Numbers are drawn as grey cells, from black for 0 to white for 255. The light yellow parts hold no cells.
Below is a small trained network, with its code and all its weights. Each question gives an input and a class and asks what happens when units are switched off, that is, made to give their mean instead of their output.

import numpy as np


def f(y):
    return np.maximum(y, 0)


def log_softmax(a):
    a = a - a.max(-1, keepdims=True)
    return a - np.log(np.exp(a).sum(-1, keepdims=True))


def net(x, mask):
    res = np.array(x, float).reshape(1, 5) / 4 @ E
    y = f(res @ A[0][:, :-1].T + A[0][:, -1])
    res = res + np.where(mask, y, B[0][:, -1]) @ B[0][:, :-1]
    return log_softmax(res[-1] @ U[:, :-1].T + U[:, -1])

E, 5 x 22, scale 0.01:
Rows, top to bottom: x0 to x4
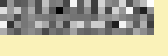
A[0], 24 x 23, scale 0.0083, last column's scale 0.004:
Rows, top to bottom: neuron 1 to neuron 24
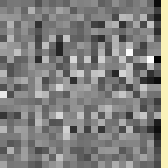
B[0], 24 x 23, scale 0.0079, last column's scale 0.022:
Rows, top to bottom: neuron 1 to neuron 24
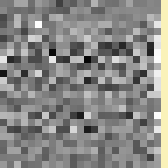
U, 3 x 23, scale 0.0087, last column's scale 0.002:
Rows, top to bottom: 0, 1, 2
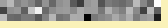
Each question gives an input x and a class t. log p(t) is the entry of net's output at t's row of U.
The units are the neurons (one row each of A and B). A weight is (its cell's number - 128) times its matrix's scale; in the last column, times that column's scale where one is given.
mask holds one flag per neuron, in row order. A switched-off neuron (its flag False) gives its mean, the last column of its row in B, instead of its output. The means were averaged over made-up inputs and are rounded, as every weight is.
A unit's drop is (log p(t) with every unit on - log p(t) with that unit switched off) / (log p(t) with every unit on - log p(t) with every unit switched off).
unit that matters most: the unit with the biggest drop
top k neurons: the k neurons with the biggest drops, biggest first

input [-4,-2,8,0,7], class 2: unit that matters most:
neuron 8
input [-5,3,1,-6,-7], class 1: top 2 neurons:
(neuron 6; neuron 9)
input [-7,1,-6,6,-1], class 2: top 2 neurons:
(neuron 19; neuron 12)
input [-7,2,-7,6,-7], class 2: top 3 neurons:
(neuron 19; neuron 12; neuron 6)
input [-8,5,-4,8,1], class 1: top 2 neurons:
(neuron 11; neuron 14)
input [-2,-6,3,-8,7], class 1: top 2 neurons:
(neuron 6; neuron 4)
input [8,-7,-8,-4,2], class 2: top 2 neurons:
(neuron 9; neuron 8)
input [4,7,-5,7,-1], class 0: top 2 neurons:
(neuron 8; neuron 7)
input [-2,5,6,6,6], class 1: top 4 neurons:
(neuron 11; neuron 17; neuron 14; neuron 13)
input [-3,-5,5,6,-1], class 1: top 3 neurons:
(neuron 11; neuron 8; neuron 7)
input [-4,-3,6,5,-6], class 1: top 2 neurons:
(neuron 11; neuron 9)
